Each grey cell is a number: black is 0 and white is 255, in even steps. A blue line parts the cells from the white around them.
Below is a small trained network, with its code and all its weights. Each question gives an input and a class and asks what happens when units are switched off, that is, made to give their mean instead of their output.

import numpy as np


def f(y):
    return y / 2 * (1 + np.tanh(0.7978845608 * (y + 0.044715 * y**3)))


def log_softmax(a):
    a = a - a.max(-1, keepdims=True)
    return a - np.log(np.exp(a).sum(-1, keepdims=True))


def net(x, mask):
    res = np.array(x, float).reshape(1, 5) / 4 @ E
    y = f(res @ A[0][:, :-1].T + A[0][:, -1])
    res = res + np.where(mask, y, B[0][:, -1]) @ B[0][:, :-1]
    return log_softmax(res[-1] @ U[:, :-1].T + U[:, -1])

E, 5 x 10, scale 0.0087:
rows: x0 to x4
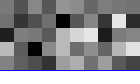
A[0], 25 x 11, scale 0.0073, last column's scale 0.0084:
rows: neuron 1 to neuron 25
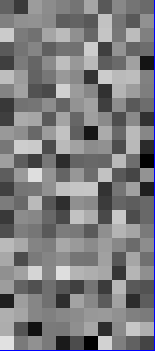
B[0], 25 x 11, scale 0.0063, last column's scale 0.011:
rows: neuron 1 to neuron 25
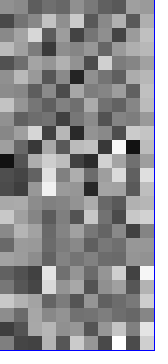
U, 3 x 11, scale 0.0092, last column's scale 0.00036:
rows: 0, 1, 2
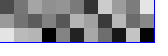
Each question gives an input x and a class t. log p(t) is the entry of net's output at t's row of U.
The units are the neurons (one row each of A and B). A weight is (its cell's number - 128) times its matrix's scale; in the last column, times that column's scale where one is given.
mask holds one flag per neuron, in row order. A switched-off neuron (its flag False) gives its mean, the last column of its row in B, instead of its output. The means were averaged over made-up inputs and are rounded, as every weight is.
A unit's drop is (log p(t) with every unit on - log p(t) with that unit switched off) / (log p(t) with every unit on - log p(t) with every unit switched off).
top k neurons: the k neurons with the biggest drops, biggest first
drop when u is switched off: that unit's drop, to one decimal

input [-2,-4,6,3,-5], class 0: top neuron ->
(neuron 14)
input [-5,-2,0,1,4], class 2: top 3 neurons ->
(neuron 13; neuron 14; neuron 25)
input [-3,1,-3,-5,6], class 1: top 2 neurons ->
(neuron 25; neuron 12)
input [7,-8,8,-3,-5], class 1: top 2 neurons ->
(neuron 11; neuron 9)
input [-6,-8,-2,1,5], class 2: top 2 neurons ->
(neuron 10; neuron 3)
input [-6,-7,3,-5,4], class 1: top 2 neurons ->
(neuron 11; neuron 9)
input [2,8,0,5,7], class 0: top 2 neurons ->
(neuron 12; neuron 24)
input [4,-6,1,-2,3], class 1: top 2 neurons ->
(neuron 11; neuron 24)
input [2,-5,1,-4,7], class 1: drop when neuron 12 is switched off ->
0.2
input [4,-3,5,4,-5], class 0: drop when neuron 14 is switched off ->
0.1
